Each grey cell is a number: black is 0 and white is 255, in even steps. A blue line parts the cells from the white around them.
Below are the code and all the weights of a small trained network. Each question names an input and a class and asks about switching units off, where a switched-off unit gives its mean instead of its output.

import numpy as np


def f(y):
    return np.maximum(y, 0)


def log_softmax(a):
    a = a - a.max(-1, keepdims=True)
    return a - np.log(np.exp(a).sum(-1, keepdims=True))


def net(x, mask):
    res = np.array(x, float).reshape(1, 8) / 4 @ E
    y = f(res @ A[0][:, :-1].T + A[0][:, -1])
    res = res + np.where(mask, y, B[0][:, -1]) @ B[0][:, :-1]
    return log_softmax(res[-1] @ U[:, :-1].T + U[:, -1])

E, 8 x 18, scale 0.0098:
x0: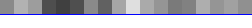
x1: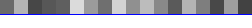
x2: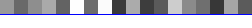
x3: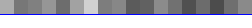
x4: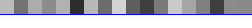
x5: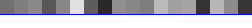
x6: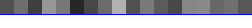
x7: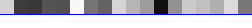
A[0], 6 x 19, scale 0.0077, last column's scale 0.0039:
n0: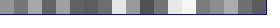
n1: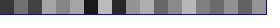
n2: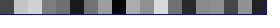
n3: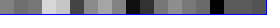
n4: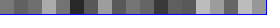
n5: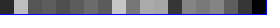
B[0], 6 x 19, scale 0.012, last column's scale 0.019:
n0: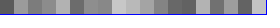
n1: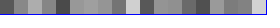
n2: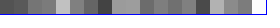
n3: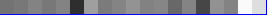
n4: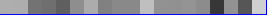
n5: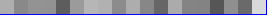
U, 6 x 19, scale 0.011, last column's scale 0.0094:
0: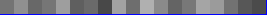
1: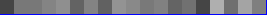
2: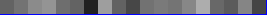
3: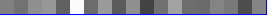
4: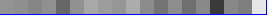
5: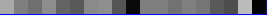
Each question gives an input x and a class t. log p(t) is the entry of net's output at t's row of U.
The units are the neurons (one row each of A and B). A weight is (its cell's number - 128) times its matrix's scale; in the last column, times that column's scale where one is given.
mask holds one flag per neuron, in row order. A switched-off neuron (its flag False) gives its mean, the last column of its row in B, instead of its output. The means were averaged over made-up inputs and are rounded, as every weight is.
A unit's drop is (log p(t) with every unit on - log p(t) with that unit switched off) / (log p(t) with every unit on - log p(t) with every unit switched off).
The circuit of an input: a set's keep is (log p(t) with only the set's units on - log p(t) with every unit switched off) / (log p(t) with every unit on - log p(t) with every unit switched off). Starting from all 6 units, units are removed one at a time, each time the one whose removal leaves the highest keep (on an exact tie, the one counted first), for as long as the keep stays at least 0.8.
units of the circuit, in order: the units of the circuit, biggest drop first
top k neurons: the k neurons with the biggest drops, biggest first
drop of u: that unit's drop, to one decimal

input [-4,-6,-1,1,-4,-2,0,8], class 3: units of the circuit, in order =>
(n3)
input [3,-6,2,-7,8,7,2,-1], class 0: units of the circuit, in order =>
(n0, n1)
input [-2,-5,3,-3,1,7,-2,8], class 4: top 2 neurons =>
(n0, n2)
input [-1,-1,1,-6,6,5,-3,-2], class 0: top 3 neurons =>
(n5, n1, n0)
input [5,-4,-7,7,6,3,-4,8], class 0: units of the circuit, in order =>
(n5, n0)
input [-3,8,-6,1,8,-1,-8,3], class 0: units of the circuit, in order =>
(n5, n1)
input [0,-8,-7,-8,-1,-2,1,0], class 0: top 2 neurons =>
(n4, n3)
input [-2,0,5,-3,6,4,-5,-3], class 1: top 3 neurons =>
(n5, n4, n3)
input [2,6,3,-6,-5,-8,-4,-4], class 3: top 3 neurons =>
(n3, n1, n0)
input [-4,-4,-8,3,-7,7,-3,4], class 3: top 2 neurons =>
(n3, n2)
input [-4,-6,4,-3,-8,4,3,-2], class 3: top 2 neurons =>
(n3, n1)
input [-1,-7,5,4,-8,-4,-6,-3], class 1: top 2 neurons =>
(n2, n5)
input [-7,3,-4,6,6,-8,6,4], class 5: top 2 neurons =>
(n2, n3)
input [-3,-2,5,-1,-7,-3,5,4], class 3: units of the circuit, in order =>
(n1)
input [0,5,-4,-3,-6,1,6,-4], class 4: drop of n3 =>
0.0
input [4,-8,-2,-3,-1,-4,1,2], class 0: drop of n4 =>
0.3
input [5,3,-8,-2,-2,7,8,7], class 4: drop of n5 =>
1.2
